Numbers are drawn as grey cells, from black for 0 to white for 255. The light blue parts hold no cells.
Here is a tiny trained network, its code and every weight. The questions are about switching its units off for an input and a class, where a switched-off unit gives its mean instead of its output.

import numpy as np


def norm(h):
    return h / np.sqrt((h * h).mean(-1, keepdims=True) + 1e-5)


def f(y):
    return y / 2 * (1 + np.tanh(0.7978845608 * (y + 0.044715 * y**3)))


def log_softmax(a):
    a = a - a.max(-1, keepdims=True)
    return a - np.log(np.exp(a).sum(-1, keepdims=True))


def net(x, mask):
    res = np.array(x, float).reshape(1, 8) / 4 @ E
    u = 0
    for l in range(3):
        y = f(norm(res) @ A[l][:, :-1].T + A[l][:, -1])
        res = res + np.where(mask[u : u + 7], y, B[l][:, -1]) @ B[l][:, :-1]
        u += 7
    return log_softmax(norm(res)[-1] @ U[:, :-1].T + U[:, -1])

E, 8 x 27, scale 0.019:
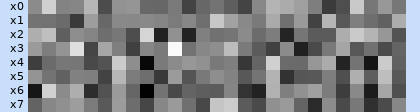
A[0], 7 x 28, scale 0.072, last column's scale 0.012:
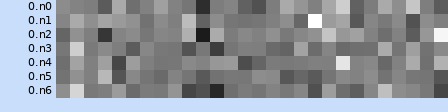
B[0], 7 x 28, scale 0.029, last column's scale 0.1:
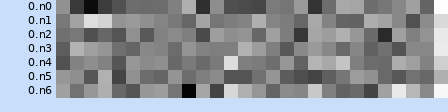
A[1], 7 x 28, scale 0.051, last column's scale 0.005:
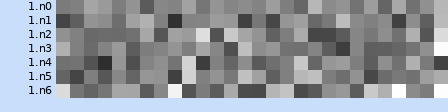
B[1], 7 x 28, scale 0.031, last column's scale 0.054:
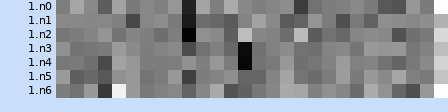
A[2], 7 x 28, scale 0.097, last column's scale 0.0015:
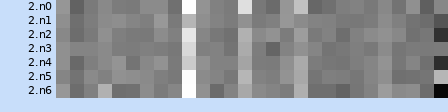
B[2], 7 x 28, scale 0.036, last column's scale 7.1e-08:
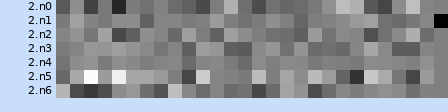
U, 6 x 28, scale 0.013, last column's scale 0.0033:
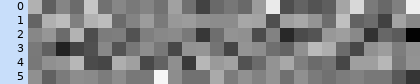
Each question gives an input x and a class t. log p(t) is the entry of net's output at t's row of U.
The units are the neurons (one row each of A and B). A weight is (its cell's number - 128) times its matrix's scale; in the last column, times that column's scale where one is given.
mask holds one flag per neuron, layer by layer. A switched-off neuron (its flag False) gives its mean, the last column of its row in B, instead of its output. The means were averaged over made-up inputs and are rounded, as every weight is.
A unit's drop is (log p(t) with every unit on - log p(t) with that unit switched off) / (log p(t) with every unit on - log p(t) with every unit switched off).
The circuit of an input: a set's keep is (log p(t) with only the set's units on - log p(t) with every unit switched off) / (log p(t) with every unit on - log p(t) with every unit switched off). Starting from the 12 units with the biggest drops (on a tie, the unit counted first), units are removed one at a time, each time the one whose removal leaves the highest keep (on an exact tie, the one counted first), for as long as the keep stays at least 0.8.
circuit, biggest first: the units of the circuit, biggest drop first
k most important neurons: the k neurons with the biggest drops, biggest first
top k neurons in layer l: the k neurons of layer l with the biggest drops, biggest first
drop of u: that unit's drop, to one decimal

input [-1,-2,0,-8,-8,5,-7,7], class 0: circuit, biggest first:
[1.n6 0.n3]
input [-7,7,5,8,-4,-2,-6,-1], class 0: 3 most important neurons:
[0.n2 0.n4 0.n1]
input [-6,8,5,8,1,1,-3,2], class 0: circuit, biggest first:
[0.n2 0.n4]
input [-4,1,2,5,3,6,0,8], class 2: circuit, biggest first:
[0.n6 0.n2]
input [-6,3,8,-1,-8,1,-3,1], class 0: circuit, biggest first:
[0.n3 1.n6]
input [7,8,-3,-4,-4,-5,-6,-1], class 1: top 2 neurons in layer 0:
[0.n1 0.n3]
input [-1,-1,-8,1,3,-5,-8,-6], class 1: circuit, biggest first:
[0.n1]
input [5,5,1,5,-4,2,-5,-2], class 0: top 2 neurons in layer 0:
[0.n3 0.n2]
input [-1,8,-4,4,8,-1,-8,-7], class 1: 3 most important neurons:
[0.n0 0.n3 1.n0]
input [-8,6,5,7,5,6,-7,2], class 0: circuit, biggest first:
[0.n2 0.n4]
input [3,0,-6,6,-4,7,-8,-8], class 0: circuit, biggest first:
[1.n6 0.n3]
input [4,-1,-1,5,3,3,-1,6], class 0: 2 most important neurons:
[0.n2 0.n4]
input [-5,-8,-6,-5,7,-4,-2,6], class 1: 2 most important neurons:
[0.n0 0.n1]
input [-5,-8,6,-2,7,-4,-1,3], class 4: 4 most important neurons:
[0.n4 0.n0 0.n2 1.n1]
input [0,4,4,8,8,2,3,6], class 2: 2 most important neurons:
[0.n6 0.n4]
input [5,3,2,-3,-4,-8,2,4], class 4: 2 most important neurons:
[0.n6 0.n1]
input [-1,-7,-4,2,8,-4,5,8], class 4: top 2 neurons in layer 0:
[0.n0 0.n2]
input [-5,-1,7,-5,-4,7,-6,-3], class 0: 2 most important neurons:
[1.n6 0.n2]
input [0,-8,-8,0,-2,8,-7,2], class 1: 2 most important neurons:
[0.n0 0.n6]
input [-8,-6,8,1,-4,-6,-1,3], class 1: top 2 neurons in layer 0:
[0.n0 0.n3]
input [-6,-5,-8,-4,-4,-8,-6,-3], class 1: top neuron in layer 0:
[0.n1]
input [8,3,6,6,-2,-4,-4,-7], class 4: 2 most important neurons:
[0.n6 0.n0]
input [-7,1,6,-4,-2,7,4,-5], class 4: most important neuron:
[0.n6]
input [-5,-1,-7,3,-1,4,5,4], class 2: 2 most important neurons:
[0.n6 0.n2]
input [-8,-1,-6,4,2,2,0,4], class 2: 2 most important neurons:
[0.n2 0.n6]
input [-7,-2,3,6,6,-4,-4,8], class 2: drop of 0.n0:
0.2
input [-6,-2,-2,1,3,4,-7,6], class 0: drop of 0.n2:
0.9
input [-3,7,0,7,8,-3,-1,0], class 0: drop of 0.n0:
0.4
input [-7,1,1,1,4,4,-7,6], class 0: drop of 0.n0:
0.2
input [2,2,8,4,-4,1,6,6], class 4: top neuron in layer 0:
[0.n6]
